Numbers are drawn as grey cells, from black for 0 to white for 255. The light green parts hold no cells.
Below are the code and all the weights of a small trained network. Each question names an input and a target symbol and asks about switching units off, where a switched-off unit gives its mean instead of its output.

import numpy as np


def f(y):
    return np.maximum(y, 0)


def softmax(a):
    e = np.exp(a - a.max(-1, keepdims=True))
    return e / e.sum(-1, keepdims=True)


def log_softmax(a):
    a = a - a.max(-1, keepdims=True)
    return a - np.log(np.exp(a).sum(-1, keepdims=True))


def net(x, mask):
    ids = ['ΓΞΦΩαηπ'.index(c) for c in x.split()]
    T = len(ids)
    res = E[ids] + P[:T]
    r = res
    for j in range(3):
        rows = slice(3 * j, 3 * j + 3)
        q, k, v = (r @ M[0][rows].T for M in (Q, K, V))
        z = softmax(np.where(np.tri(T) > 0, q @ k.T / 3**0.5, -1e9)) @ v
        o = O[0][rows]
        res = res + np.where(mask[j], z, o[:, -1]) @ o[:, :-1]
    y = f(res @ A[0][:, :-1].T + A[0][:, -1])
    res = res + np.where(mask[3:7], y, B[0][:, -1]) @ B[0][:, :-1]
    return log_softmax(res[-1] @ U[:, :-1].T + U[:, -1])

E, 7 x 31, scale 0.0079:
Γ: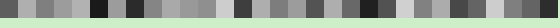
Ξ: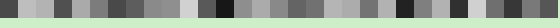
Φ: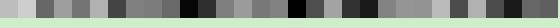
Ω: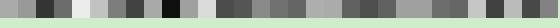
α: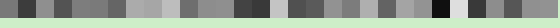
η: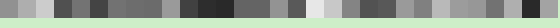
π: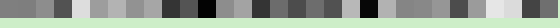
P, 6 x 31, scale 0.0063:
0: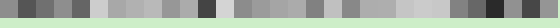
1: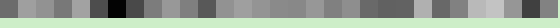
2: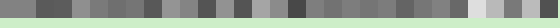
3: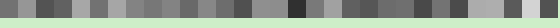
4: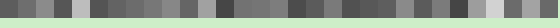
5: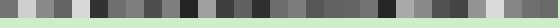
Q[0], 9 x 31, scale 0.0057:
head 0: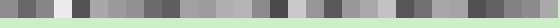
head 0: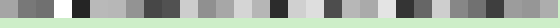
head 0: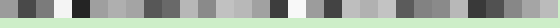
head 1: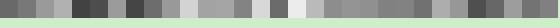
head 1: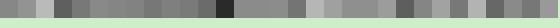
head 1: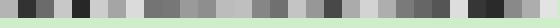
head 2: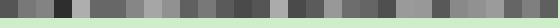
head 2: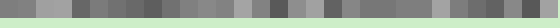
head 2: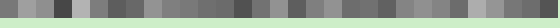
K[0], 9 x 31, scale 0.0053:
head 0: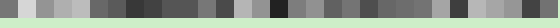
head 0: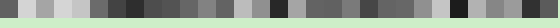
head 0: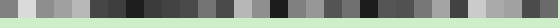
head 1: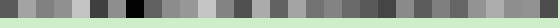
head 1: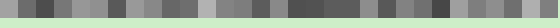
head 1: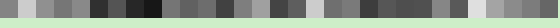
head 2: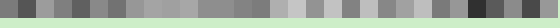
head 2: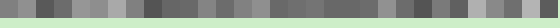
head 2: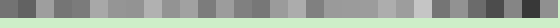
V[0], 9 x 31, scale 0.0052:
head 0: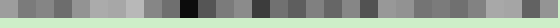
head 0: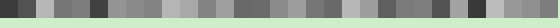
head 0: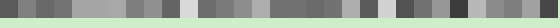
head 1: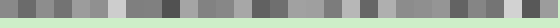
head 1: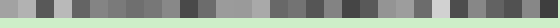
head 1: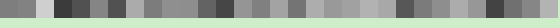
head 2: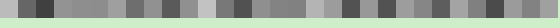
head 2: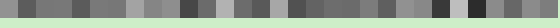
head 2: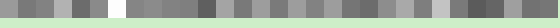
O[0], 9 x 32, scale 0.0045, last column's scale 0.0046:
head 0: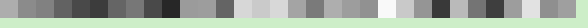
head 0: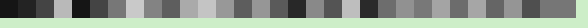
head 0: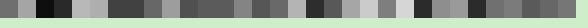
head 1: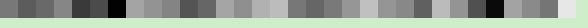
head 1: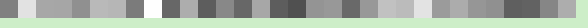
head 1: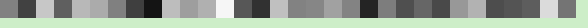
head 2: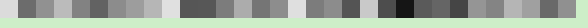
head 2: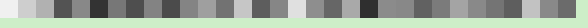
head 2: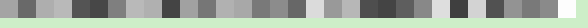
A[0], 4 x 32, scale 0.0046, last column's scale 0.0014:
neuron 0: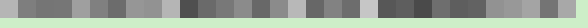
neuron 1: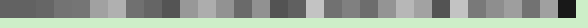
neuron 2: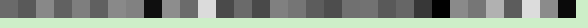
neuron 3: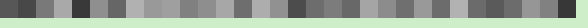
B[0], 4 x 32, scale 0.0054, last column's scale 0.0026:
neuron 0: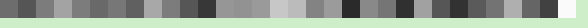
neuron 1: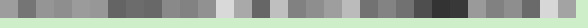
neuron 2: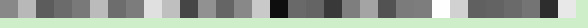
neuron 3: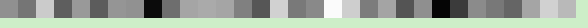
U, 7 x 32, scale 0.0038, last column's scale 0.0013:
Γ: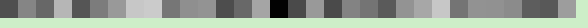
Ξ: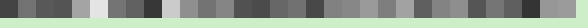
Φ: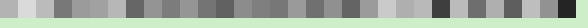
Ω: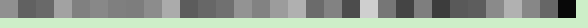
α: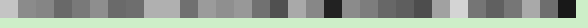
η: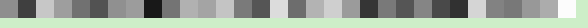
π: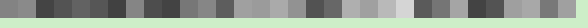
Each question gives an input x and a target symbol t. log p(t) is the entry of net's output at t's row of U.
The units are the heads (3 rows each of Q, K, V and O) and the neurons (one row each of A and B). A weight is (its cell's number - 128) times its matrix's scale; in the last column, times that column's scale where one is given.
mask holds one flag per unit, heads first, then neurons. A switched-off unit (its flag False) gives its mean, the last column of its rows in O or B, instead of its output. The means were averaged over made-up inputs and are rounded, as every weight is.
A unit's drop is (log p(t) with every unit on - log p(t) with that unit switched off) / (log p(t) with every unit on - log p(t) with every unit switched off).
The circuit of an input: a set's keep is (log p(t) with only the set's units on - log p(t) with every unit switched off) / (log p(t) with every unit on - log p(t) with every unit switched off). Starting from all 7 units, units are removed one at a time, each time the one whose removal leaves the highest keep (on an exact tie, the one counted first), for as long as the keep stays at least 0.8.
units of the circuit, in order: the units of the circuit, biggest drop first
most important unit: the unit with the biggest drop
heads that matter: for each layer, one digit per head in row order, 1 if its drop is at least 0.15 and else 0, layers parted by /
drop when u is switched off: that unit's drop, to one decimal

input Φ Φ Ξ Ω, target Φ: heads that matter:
110
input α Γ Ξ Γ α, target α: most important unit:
neuron 2
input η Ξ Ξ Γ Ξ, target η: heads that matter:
110
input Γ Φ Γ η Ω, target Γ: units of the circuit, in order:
(head 1; head 0)
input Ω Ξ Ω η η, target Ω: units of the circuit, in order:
(head 2; head 0; neuron 0)
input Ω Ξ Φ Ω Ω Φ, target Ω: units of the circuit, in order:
(head 2; neuron 0; head 0)
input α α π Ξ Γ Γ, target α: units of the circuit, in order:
(neuron 2; head 2; head 1)
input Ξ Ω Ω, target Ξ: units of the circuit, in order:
(head 0; head 2)
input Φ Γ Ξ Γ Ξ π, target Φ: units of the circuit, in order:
(head 0; head 1)
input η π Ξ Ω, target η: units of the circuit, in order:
(head 1; head 0)
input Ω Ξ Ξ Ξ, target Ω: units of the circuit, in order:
(head 2; head 0; neuron 0)
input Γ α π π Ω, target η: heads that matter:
100
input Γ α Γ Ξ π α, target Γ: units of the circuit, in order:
(neuron 2; head 0)
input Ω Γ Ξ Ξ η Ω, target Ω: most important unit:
head 2
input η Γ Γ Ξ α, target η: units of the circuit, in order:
(head 0; neuron 3)
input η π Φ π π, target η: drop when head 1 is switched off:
0.4
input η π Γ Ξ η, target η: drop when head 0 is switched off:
0.2
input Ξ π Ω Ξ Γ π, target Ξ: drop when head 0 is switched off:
0.4
